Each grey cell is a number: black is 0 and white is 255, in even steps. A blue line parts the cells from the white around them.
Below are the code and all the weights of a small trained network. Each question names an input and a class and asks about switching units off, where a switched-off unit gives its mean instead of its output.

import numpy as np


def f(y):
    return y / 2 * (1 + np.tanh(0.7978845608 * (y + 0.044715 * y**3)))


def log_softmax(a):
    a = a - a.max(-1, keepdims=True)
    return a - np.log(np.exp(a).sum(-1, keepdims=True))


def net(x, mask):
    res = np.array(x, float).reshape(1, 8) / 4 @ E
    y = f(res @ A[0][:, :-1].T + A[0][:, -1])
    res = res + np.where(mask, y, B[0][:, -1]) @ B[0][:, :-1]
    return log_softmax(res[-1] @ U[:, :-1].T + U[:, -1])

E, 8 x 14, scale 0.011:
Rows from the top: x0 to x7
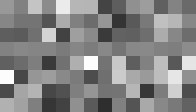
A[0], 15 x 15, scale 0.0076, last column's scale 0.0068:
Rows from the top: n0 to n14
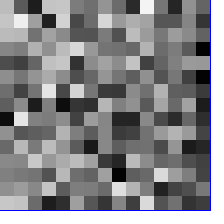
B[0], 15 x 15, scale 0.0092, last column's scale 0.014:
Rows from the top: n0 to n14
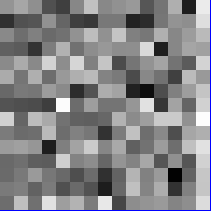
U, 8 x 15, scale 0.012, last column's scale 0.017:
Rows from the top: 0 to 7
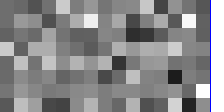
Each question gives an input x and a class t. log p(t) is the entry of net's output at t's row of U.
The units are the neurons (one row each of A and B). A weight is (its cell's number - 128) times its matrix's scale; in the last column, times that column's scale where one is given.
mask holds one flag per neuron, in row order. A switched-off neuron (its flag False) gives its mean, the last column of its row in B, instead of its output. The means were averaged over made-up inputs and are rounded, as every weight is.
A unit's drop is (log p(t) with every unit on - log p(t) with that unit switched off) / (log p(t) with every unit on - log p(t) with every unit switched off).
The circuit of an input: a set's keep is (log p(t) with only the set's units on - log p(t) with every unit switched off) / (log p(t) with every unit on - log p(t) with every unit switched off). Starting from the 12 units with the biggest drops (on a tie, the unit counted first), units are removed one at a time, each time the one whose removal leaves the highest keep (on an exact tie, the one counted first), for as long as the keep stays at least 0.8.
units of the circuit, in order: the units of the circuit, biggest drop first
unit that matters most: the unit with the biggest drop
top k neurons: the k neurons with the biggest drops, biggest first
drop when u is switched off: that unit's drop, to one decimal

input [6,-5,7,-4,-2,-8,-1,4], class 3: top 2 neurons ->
n8; n1
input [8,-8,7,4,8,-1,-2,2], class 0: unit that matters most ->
n3
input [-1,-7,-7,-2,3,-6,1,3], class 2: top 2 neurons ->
n1; n12
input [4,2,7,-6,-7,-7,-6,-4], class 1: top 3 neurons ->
n10; n5; n1
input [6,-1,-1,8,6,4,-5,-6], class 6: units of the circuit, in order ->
n10; n0
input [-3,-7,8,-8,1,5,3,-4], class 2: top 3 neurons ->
n6; n8; n12
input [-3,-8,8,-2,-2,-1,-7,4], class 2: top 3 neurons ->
n6; n12; n9
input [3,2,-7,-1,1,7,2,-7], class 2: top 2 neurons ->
n1; n8
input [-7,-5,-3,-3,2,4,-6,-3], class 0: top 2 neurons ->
n7; n8
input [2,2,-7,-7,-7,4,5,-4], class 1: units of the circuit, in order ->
n10; n2
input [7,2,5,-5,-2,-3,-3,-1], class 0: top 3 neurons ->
n11; n3; n1
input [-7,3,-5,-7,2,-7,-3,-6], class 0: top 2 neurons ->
n7; n14
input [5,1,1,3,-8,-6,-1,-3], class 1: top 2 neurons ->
n10; n5
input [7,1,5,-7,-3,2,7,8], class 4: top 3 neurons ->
n14; n7; n0
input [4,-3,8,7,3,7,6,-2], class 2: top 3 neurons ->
n6; n8; n0
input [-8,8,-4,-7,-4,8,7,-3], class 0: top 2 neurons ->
n7; n8
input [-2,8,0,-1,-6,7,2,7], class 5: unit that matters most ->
n12
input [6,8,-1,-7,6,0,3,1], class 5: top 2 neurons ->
n12; n10
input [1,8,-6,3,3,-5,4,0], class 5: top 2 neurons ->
n12; n6
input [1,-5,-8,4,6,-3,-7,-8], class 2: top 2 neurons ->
n1; n14
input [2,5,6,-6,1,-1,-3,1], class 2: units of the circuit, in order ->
n6
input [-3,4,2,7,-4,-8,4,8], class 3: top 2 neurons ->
n8; n4
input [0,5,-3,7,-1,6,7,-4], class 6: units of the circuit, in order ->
n8; n0
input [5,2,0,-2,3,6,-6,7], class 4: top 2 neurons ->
n14; n8
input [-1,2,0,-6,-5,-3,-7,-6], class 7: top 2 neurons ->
n0; n14
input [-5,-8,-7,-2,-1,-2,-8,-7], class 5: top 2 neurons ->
n13; n14
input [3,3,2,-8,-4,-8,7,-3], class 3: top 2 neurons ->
n8; n0
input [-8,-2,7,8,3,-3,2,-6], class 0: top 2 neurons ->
n7; n1
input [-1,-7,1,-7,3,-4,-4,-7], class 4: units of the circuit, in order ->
n4
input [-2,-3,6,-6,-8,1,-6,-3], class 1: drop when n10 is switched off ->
0.6
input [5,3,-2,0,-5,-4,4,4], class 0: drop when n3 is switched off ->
0.2
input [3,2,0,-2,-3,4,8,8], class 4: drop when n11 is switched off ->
0.0
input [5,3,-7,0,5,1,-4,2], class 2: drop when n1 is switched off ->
0.6
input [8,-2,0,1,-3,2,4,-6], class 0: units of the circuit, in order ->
n11
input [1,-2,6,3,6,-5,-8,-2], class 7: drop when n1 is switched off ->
0.1
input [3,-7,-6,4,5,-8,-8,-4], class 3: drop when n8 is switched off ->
0.8
